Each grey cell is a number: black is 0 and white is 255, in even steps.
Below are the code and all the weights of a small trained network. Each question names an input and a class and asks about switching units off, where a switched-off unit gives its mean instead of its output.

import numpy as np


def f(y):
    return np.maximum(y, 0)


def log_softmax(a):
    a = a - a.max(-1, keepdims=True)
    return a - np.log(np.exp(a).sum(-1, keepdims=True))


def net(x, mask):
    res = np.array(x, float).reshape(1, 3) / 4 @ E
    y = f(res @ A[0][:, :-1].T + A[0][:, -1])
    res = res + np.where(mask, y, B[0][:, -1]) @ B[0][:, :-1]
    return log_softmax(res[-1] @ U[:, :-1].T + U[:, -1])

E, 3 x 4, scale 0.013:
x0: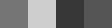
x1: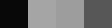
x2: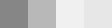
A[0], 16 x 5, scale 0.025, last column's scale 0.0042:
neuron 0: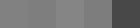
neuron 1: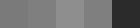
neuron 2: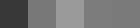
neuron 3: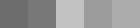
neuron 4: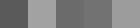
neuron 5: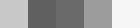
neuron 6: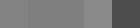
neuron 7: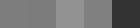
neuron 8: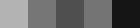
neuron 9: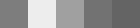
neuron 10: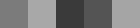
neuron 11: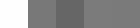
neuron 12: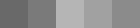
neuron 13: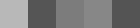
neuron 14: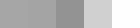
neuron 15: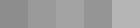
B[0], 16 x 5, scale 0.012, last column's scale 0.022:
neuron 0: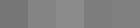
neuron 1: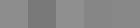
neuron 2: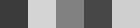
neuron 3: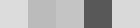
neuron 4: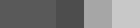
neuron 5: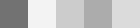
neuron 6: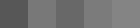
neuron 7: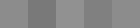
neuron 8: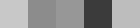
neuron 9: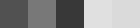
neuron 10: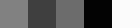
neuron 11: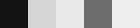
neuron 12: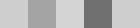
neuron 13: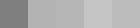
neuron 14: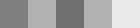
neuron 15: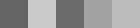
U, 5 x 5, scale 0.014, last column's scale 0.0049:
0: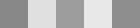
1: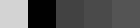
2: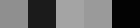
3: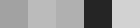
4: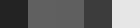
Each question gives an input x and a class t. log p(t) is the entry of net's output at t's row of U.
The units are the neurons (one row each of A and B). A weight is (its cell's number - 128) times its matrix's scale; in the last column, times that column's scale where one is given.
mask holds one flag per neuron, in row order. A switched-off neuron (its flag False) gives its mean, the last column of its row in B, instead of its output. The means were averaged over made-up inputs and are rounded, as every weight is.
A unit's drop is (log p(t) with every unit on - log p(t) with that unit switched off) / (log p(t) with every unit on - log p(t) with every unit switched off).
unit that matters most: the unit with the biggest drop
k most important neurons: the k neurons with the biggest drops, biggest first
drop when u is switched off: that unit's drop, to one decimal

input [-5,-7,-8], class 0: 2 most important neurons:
[neuron 13; neuron 5]
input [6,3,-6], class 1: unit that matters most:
neuron 11
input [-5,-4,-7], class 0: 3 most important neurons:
[neuron 13; neuron 5; neuron 10]
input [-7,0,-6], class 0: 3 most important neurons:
[neuron 10; neuron 13; neuron 3]
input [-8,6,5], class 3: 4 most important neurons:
[neuron 3; neuron 12; neuron 2; neuron 5]
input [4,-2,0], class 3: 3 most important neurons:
[neuron 9; neuron 4; neuron 8]
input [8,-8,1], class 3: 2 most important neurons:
[neuron 8; neuron 10]
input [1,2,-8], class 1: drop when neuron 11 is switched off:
0.1
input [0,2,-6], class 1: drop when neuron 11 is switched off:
0.3
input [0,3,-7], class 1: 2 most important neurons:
[neuron 11; neuron 5]
